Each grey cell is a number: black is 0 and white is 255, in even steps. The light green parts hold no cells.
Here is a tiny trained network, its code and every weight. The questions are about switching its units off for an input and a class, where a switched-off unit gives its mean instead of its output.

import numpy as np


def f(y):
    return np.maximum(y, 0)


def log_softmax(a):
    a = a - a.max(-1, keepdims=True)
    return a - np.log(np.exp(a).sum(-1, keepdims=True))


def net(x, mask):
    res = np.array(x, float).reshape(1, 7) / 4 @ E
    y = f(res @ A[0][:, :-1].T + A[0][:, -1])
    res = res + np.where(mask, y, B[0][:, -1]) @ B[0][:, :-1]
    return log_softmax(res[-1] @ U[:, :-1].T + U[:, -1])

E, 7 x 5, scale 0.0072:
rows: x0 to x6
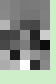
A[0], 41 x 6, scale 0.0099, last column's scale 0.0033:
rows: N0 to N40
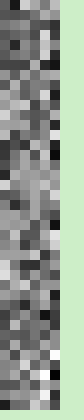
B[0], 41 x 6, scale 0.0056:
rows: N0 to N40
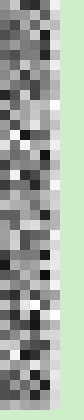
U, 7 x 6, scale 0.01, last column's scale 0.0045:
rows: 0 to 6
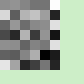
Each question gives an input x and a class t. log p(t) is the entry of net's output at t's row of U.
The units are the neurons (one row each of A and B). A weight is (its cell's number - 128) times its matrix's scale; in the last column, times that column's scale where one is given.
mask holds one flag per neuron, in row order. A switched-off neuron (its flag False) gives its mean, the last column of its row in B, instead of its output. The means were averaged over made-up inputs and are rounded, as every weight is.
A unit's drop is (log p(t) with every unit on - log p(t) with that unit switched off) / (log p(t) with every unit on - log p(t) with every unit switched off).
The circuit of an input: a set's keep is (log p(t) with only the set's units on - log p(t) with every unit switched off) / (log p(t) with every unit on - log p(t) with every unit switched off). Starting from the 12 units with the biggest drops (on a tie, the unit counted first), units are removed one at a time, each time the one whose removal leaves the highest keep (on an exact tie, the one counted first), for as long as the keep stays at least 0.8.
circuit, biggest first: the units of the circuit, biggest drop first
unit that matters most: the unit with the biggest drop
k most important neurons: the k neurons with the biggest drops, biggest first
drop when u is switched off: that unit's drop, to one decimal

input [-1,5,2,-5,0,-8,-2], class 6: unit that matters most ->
N32
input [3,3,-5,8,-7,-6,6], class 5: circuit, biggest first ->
[N15; N3; N5]
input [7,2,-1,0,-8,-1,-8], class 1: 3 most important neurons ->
[N14; N30; N40]
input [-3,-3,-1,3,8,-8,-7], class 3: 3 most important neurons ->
[N31; N33; N6]
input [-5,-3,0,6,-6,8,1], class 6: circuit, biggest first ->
[N0; N13]
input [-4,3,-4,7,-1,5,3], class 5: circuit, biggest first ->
[N15; N3; N38]
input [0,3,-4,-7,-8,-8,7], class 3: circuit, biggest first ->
[N37; N39; N18]
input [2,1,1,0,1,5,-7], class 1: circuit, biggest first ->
[N14; N30]
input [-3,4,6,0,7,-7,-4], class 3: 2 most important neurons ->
[N31; N33]
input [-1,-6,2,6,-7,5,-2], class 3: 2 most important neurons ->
[N37; N39]
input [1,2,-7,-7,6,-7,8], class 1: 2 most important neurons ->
[N10; N28]
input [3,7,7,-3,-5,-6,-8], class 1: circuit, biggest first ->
[N30; N14]
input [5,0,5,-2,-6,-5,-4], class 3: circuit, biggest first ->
[N37; N9; N29]
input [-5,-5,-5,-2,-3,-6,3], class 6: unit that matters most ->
N17
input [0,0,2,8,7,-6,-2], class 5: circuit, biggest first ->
[N3; N15]
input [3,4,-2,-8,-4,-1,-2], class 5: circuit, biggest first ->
[N27; N25]
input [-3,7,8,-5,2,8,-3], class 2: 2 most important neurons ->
[N26; N11]
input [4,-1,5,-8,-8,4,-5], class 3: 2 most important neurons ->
[N37; N18]
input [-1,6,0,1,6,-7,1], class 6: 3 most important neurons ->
[N32; N34; N23]
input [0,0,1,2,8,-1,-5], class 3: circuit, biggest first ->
[N31]
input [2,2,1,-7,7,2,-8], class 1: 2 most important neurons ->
[N6; N14]
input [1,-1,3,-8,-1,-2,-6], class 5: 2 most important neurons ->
[N27; N25]
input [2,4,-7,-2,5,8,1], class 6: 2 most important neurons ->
[N0; N35]
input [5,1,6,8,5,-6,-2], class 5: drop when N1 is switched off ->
0.1
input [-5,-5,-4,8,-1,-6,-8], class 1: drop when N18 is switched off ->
0.1
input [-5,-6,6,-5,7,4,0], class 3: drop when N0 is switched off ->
0.0
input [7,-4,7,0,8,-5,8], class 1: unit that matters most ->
N10
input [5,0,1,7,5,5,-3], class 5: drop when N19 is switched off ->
-0.1
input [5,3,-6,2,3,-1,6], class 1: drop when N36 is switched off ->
0.2
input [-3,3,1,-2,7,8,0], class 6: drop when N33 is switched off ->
-0.1
